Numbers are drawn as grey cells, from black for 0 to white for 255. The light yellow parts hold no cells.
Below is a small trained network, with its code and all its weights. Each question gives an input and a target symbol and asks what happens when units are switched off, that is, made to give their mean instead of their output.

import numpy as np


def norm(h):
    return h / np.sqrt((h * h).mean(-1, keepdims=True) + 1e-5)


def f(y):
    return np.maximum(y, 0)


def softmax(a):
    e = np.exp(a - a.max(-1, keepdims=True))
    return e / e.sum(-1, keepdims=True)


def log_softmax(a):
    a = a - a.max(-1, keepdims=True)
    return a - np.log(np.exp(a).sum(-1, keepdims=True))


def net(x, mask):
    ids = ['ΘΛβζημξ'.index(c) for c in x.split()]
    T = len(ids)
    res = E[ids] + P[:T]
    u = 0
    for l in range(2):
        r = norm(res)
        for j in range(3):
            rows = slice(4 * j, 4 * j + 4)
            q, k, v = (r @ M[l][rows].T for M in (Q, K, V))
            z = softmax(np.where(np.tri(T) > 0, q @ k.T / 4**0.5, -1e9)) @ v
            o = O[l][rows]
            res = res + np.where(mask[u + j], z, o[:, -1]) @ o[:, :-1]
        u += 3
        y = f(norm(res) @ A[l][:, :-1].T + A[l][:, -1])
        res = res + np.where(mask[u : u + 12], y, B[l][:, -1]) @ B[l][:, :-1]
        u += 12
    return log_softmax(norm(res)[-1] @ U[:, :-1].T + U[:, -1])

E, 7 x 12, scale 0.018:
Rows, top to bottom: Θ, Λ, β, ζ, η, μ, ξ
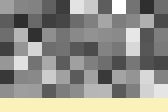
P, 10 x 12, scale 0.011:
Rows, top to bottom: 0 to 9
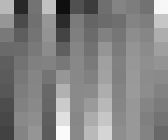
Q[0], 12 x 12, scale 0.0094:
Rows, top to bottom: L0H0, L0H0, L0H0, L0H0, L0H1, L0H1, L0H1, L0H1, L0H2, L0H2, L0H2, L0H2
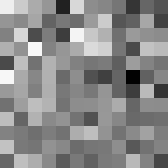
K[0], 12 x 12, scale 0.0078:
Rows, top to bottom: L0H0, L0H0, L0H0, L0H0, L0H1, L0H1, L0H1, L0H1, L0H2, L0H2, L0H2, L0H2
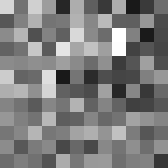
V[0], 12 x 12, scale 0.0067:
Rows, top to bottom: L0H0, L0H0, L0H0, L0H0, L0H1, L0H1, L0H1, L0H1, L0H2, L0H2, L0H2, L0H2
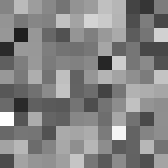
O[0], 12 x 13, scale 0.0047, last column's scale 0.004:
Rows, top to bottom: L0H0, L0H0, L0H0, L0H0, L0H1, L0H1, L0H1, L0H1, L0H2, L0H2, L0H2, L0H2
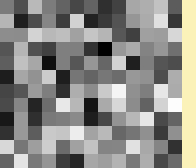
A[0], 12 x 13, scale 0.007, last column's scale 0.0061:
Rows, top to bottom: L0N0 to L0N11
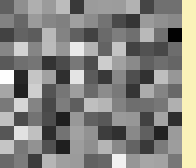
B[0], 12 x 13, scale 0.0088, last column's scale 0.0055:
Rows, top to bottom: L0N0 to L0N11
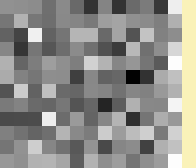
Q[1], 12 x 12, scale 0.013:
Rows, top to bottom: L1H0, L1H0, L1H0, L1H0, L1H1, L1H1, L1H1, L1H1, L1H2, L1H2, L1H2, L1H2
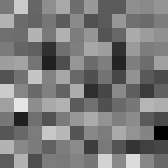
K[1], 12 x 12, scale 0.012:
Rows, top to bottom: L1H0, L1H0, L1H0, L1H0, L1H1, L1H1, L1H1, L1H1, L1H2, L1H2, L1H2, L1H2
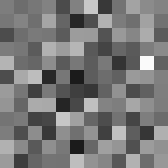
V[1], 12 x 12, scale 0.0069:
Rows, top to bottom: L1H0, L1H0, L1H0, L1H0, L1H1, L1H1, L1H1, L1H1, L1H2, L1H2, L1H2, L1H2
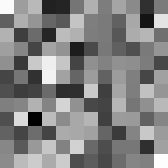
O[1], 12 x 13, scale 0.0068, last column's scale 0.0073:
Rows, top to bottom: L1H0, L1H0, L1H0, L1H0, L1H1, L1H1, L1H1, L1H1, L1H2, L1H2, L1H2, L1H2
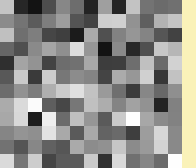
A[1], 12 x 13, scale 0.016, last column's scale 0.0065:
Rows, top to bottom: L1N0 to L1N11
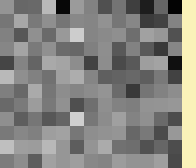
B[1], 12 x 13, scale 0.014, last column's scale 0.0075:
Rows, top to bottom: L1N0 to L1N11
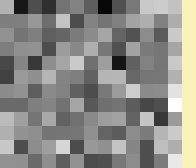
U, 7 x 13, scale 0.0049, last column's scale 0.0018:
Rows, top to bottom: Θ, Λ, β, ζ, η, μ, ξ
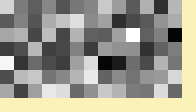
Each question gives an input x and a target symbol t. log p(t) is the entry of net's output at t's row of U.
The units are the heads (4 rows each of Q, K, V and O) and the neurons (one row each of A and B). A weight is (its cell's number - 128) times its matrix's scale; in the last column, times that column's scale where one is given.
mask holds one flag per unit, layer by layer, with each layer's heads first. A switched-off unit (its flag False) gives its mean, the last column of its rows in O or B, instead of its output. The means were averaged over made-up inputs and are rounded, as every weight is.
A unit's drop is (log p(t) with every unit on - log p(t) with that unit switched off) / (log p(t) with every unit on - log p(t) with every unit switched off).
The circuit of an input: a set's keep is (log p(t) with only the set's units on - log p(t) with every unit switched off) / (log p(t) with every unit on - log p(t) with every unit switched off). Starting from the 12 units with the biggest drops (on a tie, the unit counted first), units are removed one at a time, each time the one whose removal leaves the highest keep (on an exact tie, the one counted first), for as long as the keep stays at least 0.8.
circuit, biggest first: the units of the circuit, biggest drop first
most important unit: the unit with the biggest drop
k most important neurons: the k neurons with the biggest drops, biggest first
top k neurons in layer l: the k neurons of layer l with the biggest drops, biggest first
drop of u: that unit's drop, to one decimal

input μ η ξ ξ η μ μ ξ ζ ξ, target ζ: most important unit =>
L0H2
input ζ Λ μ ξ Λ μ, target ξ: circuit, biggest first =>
[L0H0, L0H2, L0N11, L1N10]
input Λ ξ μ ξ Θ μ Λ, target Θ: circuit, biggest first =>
[L0H0, L1N8]
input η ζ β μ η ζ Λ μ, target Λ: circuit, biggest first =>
[L0H0, L0N0, L1H2]
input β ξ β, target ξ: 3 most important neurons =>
[L0N0, L0N11, L1N10]
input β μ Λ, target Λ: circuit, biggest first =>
[L1H2, L1N4]
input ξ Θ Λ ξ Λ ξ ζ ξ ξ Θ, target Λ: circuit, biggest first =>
[L1H2, L0H0, L0H2, L0N5]
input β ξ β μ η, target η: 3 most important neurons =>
[L1N0, L0N8, L0N11]
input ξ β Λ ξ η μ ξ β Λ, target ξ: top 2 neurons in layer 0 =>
[L0N4, L0N9]
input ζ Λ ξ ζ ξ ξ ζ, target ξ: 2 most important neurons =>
[L1N10, L0N7]
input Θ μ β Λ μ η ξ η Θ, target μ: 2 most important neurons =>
[L0N5, L0N9]
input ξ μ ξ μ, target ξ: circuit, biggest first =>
[L0H0, L1N10, L0N11]
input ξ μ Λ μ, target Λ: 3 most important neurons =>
[L0N10, L0N0, L1N4]
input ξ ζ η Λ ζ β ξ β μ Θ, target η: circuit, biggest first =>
[L0H0]
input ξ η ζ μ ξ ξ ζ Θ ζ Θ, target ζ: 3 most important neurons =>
[L0N3, L0N9, L0N0]
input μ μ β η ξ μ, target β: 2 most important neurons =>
[L0N10, L0N4]
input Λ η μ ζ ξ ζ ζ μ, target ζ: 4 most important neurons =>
[L0N4, L0N10, L0N11, L1N7]
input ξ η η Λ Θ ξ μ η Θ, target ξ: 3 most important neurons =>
[L0N9, L0N5, L0N11]
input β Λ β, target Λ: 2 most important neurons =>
[L0N0, L0N11]
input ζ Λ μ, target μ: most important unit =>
L0H1
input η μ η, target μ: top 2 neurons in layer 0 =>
[L0N9, L0N3]
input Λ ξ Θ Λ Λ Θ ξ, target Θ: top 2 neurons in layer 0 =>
[L0N3, L0N9]
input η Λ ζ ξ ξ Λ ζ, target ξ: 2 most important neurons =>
[L0N7, L1N10]
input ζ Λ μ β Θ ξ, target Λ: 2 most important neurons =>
[L0N5, L1N4]
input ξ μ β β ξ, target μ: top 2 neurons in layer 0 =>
[L0N5, L0N3]
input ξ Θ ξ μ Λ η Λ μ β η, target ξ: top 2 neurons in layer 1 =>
[L1N10, L1N5]
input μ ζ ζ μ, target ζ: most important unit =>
L0N4
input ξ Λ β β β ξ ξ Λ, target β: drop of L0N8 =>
0.0
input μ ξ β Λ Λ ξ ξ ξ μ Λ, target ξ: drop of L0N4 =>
0.1
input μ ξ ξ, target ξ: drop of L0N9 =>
0.0
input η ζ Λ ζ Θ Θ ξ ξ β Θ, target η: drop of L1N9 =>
-0.1
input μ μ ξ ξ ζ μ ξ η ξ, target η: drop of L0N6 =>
-0.1
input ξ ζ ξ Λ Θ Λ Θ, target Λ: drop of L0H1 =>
1.6
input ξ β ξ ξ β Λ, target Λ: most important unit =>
L0H1
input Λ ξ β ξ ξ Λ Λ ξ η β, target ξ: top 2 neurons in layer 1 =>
[L1N10, L1N1]
